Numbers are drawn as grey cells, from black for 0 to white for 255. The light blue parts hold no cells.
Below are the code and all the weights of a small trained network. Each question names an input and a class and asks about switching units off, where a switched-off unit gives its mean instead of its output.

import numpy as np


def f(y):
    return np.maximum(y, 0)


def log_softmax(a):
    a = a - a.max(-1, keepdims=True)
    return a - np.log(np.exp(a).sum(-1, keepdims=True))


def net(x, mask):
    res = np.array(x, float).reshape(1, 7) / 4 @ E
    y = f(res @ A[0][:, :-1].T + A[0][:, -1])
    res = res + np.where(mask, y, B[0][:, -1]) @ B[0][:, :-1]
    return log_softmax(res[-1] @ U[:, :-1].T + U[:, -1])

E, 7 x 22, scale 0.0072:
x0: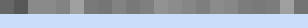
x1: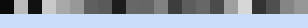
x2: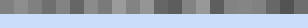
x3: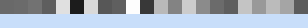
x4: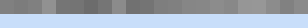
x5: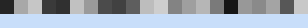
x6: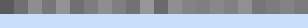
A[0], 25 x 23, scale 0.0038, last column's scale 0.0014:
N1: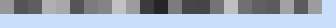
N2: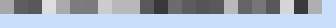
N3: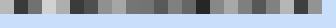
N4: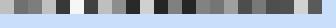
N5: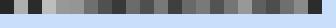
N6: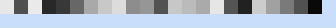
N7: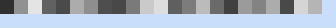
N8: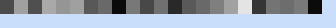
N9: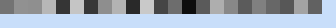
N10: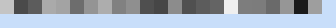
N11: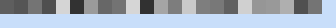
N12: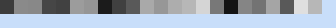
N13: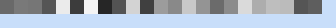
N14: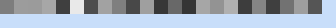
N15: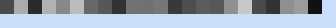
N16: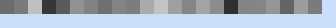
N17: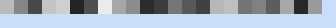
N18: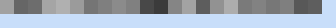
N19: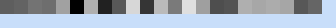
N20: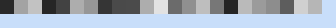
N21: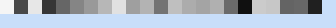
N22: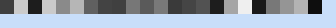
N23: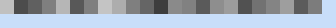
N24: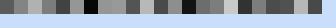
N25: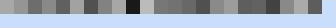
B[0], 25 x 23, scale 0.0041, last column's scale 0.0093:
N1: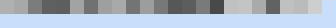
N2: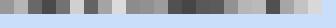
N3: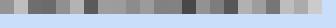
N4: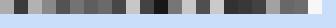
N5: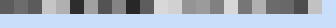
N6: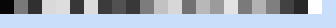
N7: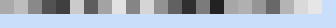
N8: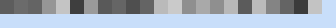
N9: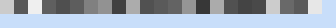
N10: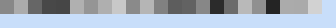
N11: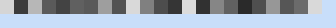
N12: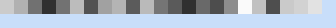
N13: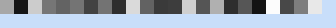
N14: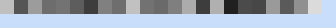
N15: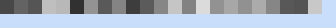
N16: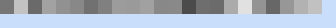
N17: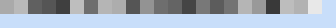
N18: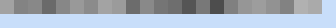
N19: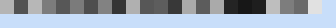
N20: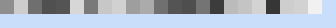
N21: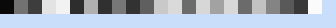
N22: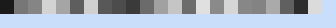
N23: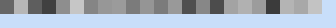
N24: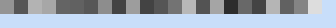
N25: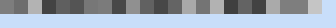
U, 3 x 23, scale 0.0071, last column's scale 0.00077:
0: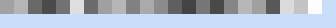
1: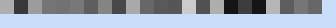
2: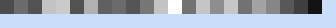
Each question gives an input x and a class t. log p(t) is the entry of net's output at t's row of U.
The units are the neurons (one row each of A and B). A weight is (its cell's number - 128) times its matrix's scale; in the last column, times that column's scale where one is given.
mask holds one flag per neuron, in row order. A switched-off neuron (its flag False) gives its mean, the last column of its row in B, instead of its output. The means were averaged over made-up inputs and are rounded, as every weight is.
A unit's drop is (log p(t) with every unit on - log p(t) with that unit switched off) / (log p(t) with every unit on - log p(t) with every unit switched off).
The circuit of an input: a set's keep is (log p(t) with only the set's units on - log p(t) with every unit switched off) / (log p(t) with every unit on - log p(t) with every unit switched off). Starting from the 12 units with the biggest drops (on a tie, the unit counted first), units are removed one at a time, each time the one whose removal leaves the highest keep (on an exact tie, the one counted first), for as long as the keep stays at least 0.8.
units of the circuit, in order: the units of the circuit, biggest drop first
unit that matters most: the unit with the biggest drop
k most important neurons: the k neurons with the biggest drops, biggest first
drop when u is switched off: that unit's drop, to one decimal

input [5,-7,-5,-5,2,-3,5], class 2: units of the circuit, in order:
(N6)
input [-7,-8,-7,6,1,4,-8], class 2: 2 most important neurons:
(N21; N6)
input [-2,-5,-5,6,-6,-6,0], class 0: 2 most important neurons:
(N17; N23)
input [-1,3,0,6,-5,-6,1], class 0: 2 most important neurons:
(N17; N2)
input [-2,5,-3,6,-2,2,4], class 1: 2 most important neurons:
(N13; N19)
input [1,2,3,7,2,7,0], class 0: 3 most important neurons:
(N20; N12; N7)
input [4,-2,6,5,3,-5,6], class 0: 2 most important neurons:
(N4; N17)
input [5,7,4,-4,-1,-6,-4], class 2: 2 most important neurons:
(N22; N15)
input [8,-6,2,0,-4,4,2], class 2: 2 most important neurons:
(N6; N21)
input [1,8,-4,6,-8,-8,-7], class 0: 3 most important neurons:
(N17; N2; N10)
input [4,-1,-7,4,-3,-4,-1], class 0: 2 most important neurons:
(N4; N9)
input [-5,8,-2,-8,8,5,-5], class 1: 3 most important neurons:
(N4; N9; N14)
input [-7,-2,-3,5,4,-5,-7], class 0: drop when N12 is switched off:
-0.1
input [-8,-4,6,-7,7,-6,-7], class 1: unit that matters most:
N4
